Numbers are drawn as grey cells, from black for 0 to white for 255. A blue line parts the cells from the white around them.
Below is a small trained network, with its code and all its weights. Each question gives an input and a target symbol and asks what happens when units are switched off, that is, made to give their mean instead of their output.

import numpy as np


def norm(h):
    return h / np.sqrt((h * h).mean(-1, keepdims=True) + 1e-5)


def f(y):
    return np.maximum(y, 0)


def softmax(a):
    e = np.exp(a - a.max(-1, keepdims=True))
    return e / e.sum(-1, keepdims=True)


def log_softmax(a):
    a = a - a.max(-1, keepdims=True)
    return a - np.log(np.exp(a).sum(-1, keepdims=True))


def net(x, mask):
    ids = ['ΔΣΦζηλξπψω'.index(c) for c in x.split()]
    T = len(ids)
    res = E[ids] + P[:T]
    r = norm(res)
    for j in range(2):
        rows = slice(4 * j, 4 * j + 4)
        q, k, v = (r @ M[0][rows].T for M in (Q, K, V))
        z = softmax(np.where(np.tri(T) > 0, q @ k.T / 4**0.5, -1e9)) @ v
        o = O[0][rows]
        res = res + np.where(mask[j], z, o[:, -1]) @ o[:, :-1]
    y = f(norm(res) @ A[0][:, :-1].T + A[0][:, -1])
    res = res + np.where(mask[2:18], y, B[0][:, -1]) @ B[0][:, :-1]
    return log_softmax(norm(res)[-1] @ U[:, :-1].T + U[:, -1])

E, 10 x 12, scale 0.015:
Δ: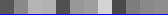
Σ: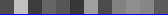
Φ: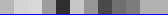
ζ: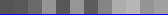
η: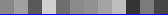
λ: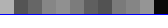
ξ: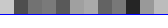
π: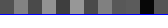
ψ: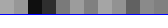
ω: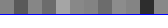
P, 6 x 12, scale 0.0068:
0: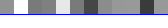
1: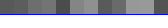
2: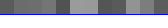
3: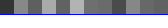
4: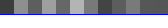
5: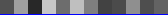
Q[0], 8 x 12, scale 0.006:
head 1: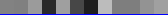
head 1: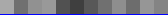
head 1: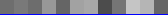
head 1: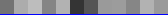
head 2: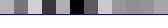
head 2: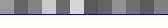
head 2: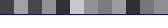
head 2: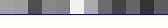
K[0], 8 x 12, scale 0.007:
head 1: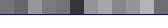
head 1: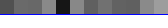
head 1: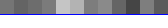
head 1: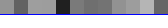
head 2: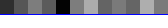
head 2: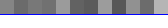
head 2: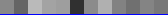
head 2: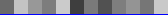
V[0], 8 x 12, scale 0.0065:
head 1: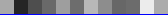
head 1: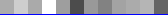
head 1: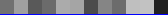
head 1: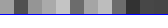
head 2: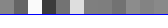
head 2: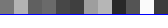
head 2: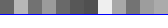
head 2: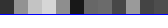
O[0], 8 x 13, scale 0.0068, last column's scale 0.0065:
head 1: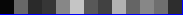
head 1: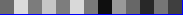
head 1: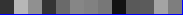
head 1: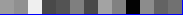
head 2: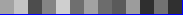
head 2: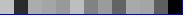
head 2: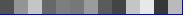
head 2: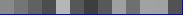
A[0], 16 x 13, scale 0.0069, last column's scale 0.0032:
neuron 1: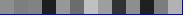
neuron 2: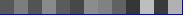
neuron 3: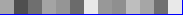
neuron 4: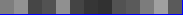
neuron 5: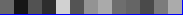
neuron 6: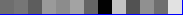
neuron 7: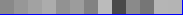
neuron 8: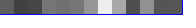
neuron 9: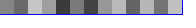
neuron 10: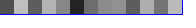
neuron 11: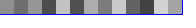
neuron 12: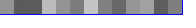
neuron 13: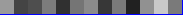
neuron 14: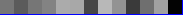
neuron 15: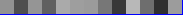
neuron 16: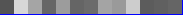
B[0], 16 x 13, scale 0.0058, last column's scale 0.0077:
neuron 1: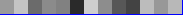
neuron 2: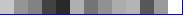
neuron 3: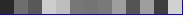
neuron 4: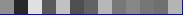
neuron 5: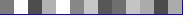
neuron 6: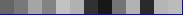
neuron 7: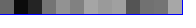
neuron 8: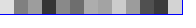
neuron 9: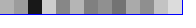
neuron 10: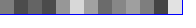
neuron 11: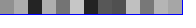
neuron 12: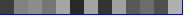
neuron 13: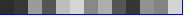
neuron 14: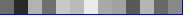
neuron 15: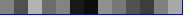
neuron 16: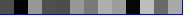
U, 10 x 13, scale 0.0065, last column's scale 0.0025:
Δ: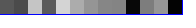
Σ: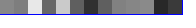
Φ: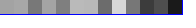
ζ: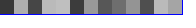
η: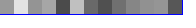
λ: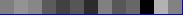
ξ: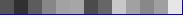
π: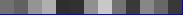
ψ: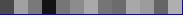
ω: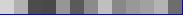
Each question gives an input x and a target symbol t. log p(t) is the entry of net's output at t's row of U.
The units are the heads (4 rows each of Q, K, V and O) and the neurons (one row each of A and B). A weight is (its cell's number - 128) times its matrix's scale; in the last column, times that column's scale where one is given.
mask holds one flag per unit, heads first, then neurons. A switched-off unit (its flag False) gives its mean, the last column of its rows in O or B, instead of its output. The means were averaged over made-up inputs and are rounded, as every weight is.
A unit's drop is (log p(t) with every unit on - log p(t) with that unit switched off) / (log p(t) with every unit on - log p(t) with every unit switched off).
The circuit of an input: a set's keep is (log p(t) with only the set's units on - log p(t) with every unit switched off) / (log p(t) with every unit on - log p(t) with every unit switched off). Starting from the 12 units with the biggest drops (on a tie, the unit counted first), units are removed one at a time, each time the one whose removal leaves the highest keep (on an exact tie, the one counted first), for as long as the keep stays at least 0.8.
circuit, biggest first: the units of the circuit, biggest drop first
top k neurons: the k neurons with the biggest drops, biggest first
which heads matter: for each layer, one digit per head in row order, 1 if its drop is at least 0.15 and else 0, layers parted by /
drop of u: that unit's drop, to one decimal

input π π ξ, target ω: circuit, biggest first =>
[head 1; head 2]
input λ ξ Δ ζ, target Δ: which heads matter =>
11
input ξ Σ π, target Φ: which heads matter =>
10
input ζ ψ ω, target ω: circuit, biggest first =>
[head 1; neuron 1]
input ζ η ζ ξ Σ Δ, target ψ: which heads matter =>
01
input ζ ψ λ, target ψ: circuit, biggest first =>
[head 1]
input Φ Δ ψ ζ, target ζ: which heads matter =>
11
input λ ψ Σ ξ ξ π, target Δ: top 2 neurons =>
[neuron 14; neuron 13]
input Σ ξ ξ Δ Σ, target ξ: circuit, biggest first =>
[head 2; head 1]
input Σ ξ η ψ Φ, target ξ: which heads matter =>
01
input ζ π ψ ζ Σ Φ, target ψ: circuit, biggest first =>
[head 2; head 1]
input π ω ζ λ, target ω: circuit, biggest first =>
[head 1; head 2; neuron 9]
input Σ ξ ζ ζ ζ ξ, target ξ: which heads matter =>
11
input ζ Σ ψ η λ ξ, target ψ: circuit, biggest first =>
[head 2]
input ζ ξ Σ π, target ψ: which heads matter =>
01
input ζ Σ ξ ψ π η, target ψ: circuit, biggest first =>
[head 2; neuron 10]
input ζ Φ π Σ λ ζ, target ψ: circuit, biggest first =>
[head 2; head 1]
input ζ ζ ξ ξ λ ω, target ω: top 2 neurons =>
[neuron 1; neuron 11]
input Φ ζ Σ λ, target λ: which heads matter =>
10
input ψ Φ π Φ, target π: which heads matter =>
11
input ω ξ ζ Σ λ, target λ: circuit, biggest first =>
[head 2]
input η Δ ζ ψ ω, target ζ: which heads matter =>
00
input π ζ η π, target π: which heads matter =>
10
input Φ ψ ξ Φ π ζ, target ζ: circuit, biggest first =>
[head 2; neuron 2]
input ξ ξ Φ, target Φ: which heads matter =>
11
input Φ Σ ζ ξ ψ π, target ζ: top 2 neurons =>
[neuron 5; neuron 1]
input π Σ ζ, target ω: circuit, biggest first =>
[head 1]
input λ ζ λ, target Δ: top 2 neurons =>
[neuron 13; neuron 4]
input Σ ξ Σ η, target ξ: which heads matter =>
01
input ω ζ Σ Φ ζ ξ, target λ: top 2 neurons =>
[neuron 11; neuron 3]
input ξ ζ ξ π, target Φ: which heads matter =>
10
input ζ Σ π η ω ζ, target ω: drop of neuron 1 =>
-0.1
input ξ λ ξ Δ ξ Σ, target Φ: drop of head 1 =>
0.3
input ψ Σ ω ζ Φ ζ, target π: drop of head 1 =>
0.2
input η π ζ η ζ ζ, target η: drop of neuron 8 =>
0.0
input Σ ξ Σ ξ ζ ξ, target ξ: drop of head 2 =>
0.4
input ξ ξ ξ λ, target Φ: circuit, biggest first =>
[head 2]
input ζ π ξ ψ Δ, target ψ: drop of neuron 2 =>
0.1
